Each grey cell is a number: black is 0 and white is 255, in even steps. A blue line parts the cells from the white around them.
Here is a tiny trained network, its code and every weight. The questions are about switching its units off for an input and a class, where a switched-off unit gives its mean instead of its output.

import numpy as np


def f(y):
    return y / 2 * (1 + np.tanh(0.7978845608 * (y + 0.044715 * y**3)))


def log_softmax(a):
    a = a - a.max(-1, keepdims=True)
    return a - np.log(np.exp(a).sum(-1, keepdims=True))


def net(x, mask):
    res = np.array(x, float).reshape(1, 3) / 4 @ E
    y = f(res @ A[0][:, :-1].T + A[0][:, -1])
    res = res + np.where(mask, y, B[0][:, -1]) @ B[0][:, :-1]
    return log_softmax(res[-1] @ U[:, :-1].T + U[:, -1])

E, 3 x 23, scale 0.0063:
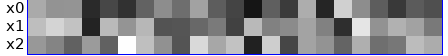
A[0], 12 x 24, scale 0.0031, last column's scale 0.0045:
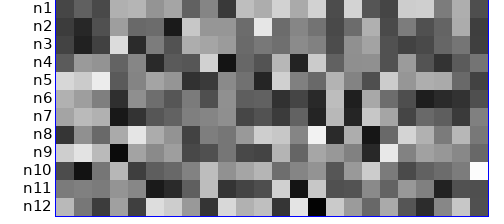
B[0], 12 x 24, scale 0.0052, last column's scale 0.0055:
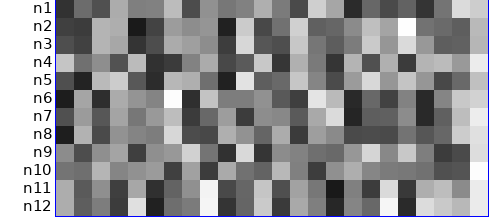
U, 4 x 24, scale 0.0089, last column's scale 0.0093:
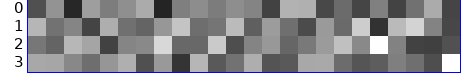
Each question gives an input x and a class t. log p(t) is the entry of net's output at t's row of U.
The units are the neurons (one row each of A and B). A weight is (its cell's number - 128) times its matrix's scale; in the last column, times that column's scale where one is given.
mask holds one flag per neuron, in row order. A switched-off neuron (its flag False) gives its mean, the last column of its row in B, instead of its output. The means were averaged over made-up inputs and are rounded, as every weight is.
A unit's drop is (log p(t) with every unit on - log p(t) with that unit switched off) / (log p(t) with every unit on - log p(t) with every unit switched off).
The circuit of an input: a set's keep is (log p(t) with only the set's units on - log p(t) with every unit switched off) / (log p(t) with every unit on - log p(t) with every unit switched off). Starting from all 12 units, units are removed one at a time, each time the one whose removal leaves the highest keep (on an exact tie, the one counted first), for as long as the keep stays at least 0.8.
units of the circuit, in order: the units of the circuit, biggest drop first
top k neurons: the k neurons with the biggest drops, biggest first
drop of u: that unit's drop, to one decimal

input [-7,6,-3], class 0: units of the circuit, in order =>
n8
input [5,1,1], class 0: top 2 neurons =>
n6, n7
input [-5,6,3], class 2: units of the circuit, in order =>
n9, n5
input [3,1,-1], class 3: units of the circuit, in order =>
n1, n12, n2
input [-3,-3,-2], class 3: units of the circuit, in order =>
n6, n5, n12, n10
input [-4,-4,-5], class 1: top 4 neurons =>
n11, n4, n7, n6
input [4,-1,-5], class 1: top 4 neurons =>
n11, n4, n8, n1
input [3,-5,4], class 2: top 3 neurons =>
n11, n4, n2
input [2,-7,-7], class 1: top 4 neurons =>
n11, n4, n9, n5
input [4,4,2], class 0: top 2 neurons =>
n7, n10
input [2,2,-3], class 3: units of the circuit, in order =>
n12, n2, n1
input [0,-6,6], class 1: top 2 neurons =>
n12, n9
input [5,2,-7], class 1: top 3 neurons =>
n11, n4, n8
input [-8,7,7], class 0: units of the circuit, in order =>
n8
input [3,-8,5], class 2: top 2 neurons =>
n2, n3
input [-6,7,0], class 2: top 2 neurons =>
n9, n5
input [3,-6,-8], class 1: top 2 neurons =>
n11, n4
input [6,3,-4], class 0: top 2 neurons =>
n7, n6
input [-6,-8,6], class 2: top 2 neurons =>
n2, n3
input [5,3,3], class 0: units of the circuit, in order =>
n7
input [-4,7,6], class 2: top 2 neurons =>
n9, n5
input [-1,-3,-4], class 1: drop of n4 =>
0.2
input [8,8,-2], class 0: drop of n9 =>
-0.1
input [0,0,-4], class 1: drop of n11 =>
0.2
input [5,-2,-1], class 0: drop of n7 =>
0.1
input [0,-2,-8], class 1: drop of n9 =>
0.0
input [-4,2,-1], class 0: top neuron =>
n8
